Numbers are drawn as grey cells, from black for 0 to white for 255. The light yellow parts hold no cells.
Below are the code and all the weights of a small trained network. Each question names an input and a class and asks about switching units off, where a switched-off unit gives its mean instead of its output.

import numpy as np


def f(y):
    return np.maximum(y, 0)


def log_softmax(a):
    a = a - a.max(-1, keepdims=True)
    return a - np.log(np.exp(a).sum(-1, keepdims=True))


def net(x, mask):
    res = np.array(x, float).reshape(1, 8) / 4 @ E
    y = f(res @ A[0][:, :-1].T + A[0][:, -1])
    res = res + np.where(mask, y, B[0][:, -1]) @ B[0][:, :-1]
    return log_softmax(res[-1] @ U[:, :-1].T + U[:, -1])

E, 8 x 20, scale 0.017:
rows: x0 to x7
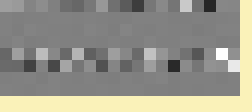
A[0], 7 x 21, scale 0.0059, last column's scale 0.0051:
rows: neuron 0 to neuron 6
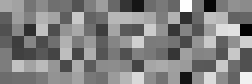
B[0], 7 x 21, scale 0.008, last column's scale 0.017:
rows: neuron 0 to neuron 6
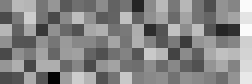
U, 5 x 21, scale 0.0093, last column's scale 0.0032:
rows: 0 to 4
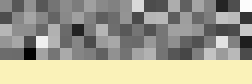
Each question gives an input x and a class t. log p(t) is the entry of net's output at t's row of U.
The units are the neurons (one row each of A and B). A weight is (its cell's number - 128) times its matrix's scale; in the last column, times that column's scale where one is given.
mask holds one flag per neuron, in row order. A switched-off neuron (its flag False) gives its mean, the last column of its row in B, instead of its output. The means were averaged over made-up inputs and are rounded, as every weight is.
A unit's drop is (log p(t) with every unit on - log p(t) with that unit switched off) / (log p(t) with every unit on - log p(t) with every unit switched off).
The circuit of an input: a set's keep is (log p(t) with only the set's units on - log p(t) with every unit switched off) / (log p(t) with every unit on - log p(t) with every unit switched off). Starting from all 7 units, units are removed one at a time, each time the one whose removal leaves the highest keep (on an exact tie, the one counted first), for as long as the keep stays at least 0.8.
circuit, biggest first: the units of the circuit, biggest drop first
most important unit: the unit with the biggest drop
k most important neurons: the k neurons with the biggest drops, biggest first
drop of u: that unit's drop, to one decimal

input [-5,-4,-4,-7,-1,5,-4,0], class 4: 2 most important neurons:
[neuron 4; neuron 3]
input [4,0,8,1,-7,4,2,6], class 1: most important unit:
neuron 4
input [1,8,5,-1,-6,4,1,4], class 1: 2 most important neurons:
[neuron 4; neuron 5]
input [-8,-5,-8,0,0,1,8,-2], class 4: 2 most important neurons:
[neuron 2; neuron 3]
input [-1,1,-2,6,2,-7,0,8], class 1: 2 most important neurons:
[neuron 2; neuron 1]
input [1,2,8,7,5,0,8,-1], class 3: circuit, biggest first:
[neuron 5; neuron 6]
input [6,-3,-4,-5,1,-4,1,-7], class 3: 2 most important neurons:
[neuron 2; neuron 5]
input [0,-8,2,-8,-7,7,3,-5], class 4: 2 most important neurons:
[neuron 3; neuron 1]
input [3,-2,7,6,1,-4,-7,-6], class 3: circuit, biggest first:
[neuron 2; neuron 6]
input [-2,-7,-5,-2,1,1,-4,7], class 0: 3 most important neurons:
[neuron 4; neuron 0; neuron 5]
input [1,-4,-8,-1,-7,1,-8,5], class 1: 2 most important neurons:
[neuron 2; neuron 4]
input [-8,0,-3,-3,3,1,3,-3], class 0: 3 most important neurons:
[neuron 4; neuron 0; neuron 3]
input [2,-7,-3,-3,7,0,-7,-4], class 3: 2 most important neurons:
[neuron 5; neuron 6]
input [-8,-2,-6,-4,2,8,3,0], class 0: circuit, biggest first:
[neuron 2]
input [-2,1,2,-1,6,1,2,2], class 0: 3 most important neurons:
[neuron 2; neuron 4; neuron 0]
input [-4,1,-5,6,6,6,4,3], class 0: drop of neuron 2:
1.0
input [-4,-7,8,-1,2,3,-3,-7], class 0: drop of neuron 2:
0.2
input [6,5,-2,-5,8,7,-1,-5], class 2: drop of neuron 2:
0.9
